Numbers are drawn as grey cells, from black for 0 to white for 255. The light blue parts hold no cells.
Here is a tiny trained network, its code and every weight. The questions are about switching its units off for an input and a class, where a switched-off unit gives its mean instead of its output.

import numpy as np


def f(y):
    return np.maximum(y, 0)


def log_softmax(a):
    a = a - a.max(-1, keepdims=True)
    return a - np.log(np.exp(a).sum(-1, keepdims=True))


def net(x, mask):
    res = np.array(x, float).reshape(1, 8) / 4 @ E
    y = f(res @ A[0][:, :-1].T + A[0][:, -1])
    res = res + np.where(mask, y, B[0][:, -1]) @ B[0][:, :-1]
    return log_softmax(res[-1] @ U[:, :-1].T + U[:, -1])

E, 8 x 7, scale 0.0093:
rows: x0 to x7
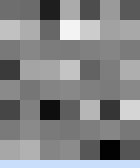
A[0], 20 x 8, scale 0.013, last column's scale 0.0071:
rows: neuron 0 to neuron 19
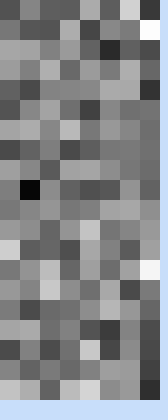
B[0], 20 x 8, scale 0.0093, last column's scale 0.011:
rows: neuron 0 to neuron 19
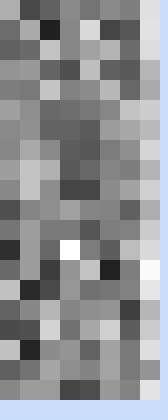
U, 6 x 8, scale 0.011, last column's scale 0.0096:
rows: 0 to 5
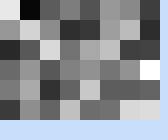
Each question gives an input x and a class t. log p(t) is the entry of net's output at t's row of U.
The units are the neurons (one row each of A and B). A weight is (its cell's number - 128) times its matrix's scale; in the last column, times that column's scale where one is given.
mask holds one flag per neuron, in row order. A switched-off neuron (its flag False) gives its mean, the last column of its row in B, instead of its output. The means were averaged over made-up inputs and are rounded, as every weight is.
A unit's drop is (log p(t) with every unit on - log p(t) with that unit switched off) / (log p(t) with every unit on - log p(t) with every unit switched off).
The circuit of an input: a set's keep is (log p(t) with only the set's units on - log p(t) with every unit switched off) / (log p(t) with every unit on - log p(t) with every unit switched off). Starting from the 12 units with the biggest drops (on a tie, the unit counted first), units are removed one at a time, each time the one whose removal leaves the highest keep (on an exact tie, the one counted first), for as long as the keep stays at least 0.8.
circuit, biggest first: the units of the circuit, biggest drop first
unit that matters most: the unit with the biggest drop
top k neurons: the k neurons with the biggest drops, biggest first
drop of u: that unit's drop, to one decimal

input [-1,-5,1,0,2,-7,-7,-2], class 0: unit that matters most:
neuron 14
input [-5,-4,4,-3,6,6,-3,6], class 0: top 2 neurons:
[neuron 17; neuron 0]
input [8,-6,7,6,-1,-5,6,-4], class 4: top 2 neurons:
[neuron 1; neuron 12]
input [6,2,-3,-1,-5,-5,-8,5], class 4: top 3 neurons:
[neuron 1; neuron 17; neuron 0]
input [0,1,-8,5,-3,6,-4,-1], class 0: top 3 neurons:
[neuron 17; neuron 0; neuron 12]
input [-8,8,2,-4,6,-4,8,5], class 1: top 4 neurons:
[neuron 19; neuron 1; neuron 6; neuron 8]
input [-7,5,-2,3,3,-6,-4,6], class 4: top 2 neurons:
[neuron 13; neuron 17]
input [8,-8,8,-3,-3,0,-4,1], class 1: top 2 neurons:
[neuron 9; neuron 7]
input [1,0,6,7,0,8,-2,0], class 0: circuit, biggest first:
[neuron 17; neuron 0]
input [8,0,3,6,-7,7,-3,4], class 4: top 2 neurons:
[neuron 1; neuron 14]
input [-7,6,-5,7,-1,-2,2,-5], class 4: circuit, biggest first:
[neuron 13; neuron 3]
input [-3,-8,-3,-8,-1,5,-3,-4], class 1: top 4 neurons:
[neuron 9; neuron 7; neuron 1; neuron 14]
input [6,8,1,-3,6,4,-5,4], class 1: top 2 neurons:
[neuron 19; neuron 8]
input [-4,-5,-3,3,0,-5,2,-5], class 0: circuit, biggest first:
[neuron 14]
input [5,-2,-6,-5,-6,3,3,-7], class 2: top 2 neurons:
[neuron 15; neuron 13]
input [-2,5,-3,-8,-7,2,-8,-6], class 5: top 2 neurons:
[neuron 12; neuron 16]
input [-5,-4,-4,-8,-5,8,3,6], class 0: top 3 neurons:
[neuron 17; neuron 0; neuron 1]
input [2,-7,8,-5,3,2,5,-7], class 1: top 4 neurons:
[neuron 9; neuron 7; neuron 16; neuron 2]
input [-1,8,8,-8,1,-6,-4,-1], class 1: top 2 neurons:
[neuron 19; neuron 8]
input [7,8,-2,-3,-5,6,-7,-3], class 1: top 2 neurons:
[neuron 19; neuron 8]
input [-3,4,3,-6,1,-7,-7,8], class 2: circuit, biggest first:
[neuron 2]
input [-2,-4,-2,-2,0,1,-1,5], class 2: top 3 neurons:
[neuron 16; neuron 2; neuron 1]
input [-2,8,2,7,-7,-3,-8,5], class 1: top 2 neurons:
[neuron 19; neuron 6]
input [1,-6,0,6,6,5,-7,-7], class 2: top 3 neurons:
[neuron 4; neuron 15; neuron 12]
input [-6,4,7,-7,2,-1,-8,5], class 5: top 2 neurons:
[neuron 12; neuron 1]
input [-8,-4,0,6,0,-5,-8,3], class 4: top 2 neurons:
[neuron 13; neuron 3]
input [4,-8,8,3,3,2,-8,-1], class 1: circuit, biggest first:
[neuron 9]
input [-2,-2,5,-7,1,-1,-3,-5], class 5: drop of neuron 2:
0.2
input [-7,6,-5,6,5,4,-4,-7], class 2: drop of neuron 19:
0.2
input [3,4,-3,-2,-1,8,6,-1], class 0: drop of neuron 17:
0.4
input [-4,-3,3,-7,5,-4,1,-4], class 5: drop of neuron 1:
0.1
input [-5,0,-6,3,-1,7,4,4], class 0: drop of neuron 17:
0.5
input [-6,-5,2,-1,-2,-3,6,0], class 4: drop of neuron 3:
0.2
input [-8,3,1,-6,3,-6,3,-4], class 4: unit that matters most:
neuron 3
